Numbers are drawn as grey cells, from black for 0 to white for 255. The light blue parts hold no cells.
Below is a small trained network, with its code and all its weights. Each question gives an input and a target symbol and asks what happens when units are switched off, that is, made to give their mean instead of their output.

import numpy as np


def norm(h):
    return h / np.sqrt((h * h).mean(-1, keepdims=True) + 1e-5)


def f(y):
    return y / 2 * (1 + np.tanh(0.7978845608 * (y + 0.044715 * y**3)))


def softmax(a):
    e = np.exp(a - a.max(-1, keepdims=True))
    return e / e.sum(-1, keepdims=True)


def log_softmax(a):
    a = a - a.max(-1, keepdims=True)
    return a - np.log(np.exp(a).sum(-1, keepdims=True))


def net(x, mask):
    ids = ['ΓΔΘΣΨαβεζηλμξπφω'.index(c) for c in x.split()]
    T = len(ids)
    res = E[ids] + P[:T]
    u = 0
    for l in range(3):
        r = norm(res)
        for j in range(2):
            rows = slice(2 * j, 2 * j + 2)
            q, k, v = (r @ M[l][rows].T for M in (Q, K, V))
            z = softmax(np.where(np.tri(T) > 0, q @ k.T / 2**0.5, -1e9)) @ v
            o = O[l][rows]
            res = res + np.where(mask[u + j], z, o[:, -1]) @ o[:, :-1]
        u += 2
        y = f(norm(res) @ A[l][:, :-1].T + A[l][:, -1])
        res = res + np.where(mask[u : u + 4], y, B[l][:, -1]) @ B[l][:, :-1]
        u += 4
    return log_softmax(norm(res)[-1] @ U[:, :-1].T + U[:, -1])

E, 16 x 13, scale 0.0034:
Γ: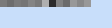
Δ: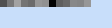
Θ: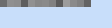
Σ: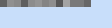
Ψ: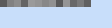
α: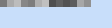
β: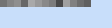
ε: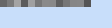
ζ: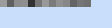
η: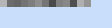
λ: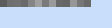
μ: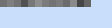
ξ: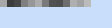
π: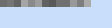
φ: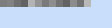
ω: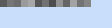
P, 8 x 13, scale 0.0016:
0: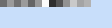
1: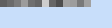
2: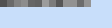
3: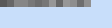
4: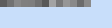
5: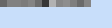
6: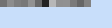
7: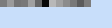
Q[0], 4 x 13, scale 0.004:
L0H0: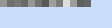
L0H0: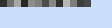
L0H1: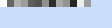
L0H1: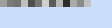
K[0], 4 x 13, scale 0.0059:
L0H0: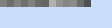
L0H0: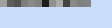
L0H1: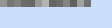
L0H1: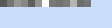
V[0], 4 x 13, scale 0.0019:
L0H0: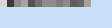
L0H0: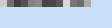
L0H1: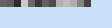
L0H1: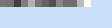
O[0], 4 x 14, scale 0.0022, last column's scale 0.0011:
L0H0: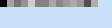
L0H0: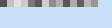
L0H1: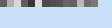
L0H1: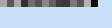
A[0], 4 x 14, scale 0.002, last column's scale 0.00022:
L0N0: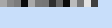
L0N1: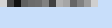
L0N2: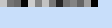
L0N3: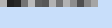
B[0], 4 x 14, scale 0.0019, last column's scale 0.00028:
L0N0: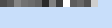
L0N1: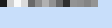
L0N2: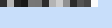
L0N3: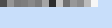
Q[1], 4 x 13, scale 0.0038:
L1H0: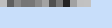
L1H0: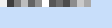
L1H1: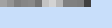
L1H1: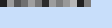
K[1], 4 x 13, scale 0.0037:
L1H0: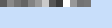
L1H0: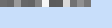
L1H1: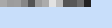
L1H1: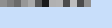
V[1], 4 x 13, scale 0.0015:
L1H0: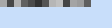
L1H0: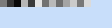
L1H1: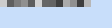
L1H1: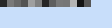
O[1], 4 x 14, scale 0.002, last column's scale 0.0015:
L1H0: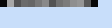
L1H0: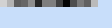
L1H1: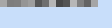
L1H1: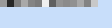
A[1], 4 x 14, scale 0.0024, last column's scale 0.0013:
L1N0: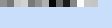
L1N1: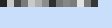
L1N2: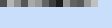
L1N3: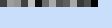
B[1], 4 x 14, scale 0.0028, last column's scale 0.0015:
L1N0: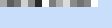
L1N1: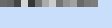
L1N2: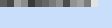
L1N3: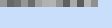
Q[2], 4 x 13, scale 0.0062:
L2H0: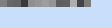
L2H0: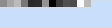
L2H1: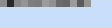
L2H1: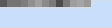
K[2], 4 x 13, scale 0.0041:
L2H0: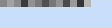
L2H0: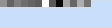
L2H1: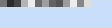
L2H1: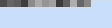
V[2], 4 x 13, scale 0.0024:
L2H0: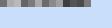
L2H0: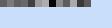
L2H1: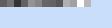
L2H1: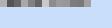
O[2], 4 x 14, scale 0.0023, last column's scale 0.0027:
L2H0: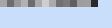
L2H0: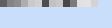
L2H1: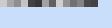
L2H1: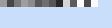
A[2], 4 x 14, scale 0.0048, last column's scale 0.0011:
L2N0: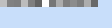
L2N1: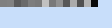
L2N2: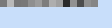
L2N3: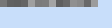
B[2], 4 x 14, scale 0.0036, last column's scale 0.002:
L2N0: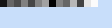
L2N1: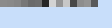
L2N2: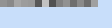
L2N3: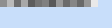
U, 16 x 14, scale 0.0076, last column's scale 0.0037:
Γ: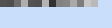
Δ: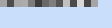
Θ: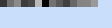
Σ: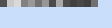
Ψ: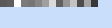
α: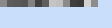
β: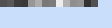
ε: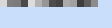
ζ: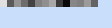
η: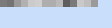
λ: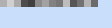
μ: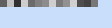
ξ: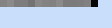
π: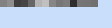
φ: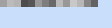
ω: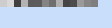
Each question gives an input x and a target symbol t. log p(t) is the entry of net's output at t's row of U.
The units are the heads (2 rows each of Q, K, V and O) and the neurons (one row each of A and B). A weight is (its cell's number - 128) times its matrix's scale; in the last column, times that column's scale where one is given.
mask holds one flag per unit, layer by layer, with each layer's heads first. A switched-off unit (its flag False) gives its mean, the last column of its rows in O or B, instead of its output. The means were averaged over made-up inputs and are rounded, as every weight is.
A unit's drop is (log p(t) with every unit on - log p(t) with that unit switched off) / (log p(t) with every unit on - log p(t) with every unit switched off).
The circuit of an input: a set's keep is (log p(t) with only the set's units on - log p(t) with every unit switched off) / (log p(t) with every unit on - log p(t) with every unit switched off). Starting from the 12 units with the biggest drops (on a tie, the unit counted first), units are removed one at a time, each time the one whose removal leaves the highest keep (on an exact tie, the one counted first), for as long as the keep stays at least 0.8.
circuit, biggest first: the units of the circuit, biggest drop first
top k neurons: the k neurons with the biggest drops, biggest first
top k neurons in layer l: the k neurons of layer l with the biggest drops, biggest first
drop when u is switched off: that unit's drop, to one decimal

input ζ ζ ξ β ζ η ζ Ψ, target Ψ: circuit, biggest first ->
(L0H0; L0H1; L1N3)
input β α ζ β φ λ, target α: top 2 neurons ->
(L2N1; L0N3)
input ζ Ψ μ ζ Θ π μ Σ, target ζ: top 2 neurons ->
(L1N0; L1N3)
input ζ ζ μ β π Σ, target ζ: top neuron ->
(L1N3)
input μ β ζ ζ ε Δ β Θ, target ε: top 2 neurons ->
(L2N0; L1N0)
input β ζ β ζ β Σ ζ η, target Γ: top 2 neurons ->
(L1N0; L0N1)
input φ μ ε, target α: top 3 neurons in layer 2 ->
(L2N1; L2N0; L2N3)
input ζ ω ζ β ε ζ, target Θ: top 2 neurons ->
(L0N2; L1N0)
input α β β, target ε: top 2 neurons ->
(L2N0; L1N0)
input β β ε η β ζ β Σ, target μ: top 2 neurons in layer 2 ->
(L2N0; L2N3)
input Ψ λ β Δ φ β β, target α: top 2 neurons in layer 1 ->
(L1N0; L1N3)
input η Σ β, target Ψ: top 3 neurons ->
(L1N0; L2N0; L1N2)
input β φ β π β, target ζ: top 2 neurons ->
(L1N3; L2N0)
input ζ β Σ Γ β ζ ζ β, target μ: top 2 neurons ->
(L1N1; L2N0)
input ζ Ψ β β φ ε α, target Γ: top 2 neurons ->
(L1N0; L2N0)
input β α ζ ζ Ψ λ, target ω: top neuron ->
(L2N3)
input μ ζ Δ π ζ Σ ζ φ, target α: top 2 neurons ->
(L1N3; L2N0)
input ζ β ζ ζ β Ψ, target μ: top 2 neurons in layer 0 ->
(L0N3; L0N0)
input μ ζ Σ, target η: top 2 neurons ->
(L0N2; L1N0)
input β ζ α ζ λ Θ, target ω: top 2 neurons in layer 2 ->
(L2N3; L2N0)
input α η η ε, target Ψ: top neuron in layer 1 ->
(L1N3)
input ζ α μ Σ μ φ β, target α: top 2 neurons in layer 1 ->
(L1N3; L1N0)
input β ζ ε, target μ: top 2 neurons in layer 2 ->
(L2N0; L2N3)
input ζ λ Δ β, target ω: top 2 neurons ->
(L2N3; L1N0)
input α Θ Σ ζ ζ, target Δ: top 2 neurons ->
(L0N2; L2N0)
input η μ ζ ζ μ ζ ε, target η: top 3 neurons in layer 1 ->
(L1N0; L1N1; L1N3)
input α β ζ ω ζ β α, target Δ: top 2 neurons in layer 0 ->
(L0N3; L0N1)
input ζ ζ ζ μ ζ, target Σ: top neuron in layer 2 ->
(L2N2)
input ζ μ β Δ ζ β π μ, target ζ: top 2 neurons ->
(L1N3; L1N0)
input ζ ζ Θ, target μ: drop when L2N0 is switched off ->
0.2
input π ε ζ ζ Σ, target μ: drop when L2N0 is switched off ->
0.2
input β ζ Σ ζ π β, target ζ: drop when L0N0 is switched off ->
0.0
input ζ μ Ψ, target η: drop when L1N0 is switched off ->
0.1
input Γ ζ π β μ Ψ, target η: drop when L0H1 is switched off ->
0.1
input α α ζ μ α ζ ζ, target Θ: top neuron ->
(L1N0)
